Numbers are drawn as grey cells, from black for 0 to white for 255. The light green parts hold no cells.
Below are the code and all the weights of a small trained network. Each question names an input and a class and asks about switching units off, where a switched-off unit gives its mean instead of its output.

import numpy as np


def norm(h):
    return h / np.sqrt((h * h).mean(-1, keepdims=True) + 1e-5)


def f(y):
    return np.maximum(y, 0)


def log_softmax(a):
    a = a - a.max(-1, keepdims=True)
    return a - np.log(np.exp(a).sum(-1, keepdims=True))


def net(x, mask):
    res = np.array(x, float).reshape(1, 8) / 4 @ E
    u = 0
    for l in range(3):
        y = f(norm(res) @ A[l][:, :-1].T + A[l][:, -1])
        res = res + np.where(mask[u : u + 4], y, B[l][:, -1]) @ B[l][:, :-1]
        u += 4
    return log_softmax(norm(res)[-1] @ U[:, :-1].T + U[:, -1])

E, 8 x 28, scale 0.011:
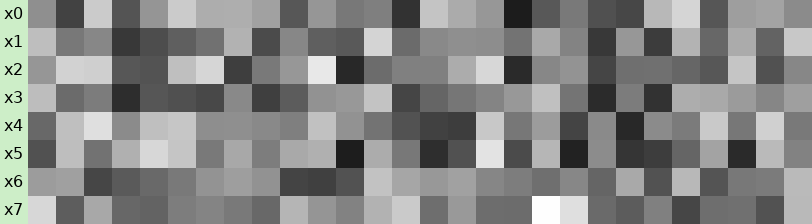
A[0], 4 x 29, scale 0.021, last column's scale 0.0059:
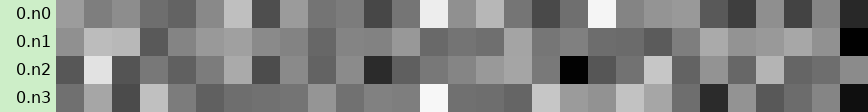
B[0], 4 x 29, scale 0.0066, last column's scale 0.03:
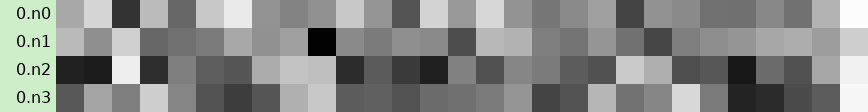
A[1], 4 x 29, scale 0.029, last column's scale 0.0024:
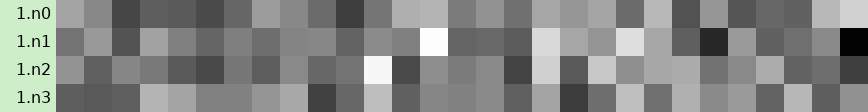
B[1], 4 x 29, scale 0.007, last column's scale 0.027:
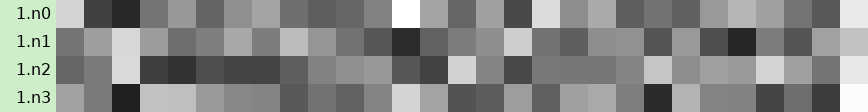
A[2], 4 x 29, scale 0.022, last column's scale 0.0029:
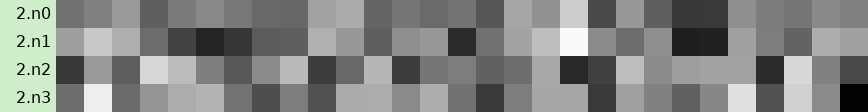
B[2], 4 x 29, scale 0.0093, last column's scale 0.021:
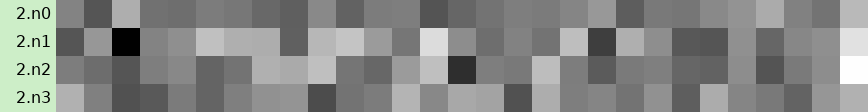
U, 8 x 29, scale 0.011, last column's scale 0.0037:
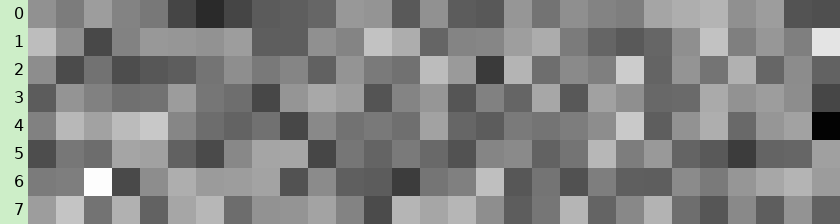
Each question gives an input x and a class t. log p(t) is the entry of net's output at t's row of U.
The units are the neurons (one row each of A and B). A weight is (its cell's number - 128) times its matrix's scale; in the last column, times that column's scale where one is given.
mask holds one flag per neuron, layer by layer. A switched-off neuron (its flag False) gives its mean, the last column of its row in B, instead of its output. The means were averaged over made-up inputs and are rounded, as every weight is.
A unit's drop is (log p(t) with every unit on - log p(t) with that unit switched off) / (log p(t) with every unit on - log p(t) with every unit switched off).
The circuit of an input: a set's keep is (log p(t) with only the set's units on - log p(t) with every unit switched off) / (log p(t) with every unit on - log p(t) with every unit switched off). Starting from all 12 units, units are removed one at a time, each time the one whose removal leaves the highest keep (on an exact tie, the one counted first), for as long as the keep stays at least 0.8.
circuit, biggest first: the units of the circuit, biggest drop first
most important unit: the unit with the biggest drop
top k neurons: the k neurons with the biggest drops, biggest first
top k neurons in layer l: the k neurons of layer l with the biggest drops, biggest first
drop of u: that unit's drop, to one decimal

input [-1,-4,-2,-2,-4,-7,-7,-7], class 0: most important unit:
1.n2
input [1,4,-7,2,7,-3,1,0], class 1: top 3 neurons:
(0.n2; 1.n3; 0.n3)
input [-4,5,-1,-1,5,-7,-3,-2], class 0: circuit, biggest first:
(0.n0; 0.n2)
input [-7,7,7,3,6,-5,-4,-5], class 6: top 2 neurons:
(0.n2; 0.n1)
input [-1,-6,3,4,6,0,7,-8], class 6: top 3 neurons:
(0.n2; 0.n1; 0.n3)
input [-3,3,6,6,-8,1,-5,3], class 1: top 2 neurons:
(1.n0; 0.n3)
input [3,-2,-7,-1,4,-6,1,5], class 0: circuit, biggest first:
(1.n2; 1.n3)
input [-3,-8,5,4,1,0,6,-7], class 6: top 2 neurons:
(0.n2; 0.n3)
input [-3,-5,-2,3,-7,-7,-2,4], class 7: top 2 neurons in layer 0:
(0.n0; 0.n3)
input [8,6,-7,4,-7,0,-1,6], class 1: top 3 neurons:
(1.n0; 0.n2; 0.n3)
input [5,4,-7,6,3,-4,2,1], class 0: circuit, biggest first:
(0.n0; 2.n1)
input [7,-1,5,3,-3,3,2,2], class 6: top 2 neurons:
(0.n1; 0.n3)
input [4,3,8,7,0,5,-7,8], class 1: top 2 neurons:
(2.n1; 0.n2)
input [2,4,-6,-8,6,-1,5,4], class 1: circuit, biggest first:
(0.n2)
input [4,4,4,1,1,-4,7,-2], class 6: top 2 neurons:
(0.n2; 0.n1)
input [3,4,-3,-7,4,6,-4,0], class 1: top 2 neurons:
(0.n2; 0.n3)
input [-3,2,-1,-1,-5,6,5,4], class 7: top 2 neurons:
(0.n3; 0.n2)
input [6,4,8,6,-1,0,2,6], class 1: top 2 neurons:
(0.n3; 1.n1)
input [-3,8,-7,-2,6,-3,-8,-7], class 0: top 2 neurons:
(0.n2; 1.n2)
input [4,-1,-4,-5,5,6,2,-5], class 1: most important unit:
0.n3
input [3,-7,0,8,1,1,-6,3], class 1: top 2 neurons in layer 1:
(1.n1; 1.n2)
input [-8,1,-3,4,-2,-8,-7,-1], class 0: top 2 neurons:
(1.n2; 0.n0)
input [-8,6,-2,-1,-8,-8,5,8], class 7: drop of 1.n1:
0.4
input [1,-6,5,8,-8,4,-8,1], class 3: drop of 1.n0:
0.2
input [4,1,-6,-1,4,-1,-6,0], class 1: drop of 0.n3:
0.2
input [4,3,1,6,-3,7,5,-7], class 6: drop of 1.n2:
0.0
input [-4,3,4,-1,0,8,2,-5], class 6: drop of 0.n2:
0.1
